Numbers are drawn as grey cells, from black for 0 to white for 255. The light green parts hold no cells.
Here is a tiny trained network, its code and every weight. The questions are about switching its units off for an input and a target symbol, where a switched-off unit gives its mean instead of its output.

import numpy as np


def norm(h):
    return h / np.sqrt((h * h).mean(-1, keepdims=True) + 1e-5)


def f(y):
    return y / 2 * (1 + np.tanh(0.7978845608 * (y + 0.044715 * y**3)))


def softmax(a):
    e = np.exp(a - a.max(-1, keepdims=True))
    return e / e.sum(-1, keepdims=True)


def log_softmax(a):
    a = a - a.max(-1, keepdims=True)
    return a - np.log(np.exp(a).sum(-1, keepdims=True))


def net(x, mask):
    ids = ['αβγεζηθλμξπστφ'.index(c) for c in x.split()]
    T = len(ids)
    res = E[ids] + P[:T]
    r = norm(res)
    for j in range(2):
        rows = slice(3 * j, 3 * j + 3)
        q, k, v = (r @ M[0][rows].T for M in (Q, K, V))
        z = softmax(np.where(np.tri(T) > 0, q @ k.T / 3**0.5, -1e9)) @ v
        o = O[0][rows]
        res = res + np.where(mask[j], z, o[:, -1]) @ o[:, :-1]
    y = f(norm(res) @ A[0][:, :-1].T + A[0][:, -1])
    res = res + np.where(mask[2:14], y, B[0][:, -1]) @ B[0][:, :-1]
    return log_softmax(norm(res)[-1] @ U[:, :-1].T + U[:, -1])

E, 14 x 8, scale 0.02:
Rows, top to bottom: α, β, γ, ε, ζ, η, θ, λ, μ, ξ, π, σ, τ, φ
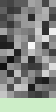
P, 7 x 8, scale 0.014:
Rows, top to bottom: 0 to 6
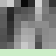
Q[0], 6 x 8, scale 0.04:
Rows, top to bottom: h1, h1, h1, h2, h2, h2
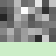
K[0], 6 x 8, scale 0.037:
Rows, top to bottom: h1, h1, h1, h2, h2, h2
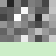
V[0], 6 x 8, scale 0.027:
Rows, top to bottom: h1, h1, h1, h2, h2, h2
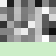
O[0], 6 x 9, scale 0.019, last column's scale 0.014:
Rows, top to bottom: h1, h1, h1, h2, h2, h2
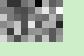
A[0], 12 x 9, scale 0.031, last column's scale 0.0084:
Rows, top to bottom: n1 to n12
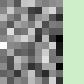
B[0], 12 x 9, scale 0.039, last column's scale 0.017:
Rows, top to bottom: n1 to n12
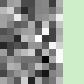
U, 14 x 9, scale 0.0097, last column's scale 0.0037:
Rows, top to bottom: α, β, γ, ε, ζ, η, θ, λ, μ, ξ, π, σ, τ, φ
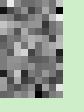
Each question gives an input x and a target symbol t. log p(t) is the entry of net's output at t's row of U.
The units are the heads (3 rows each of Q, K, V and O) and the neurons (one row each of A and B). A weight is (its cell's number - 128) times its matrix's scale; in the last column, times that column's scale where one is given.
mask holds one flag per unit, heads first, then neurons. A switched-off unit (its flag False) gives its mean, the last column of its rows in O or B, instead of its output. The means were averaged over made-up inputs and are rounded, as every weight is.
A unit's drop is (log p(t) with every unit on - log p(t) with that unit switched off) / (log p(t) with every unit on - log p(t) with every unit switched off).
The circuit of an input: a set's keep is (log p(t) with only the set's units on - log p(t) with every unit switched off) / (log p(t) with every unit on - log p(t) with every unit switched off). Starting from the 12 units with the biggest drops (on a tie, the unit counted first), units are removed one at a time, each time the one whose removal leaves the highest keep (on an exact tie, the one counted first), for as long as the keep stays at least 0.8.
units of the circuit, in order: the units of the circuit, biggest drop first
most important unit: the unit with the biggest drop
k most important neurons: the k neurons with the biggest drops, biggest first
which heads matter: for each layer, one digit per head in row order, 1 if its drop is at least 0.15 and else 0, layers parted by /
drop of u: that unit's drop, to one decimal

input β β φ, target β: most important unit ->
h2
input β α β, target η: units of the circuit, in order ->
[h2 h1 n6]
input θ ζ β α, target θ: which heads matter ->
01
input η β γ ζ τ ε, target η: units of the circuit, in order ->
[h2 n6]
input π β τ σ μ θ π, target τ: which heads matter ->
10
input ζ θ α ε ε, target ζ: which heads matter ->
11
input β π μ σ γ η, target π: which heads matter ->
01
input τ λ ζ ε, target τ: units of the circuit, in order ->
[n4 h1]
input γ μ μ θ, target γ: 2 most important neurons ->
[n7 n8]
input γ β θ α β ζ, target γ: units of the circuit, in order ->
[n7 h1]
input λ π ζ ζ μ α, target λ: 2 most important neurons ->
[n12 n5]
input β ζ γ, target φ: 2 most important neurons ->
[n9 n3]
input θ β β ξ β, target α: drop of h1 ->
0.1
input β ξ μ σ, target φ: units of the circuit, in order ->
[h1]
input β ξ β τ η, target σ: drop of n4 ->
0.2
